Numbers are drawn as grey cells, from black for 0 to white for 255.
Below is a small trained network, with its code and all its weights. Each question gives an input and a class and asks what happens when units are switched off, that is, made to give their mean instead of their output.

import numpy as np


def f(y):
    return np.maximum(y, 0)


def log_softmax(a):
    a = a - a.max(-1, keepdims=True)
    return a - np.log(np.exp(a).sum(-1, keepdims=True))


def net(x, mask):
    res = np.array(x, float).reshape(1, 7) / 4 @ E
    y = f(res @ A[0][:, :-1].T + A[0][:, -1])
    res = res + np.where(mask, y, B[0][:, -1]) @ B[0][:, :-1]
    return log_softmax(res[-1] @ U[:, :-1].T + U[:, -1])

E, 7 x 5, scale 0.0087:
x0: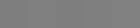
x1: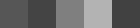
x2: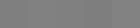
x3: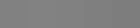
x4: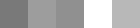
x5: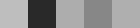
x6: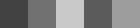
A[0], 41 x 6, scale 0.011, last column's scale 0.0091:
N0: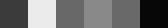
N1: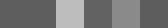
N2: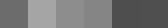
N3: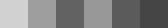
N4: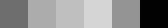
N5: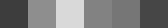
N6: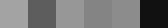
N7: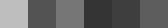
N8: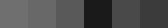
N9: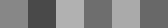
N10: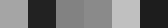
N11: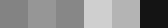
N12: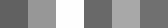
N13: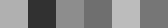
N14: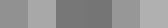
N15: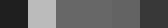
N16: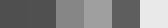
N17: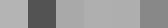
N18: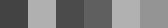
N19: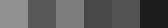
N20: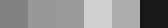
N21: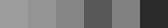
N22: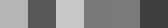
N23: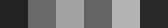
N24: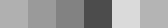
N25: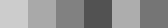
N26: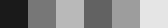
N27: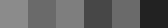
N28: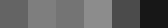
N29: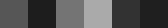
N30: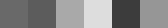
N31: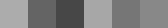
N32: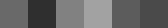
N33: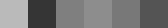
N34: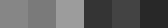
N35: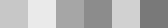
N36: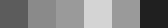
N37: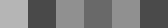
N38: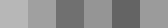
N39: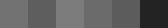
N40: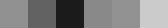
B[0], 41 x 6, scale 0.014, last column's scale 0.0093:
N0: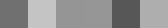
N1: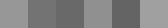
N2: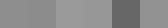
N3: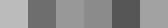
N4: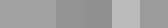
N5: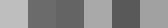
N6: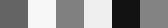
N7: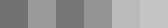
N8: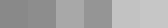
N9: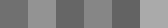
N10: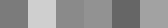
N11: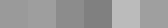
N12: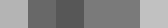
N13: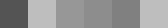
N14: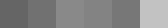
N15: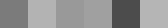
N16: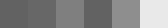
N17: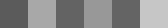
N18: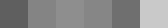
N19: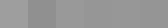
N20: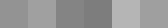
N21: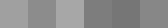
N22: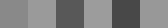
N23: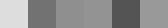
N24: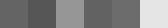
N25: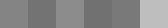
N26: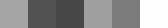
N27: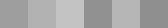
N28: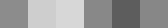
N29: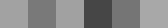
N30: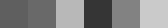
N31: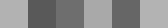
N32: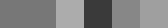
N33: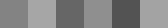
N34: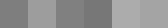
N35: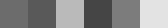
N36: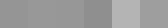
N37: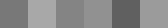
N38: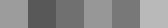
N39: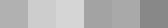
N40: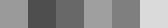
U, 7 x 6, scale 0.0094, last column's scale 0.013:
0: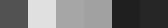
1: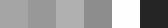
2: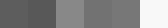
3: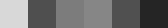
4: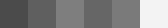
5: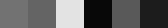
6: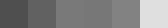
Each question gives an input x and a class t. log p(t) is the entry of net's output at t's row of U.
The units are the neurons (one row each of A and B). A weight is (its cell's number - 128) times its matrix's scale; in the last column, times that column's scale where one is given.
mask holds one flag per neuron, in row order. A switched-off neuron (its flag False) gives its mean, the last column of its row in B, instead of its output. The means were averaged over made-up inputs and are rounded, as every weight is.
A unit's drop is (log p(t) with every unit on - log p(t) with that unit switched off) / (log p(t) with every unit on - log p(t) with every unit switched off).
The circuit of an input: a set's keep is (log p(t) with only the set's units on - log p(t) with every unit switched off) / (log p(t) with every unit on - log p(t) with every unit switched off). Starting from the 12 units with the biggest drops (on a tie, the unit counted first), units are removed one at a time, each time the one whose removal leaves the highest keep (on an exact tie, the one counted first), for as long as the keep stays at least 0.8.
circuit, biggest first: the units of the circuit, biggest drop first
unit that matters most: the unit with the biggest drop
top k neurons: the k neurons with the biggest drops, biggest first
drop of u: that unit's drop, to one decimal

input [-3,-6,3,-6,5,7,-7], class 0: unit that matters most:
N17
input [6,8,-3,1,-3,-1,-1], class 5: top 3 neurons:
[N29; N30; N32]
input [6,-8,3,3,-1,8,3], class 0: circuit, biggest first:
[N13; N10; N17]
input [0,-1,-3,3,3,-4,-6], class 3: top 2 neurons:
[N3; N31]
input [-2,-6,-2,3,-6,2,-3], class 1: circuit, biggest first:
[N7; N8]
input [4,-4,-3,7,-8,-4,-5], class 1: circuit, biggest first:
[N8; N7]
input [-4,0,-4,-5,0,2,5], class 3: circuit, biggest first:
[N26; N12]
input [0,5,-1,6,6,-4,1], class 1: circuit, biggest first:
[N36; N4]
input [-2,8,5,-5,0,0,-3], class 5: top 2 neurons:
[N30; N29]
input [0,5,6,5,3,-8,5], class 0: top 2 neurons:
[N15; N0]
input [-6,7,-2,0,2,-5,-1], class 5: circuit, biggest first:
[N30; N29]
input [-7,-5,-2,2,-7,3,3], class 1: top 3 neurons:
[N8; N7; N27]
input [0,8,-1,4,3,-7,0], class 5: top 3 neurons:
[N30; N29; N16]
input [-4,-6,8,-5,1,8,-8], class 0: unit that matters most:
N13
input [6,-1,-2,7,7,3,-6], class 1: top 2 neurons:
[N11; N20]
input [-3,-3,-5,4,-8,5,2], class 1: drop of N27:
0.1
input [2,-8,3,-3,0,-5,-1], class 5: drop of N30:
-0.1
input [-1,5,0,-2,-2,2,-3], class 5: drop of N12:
0.1
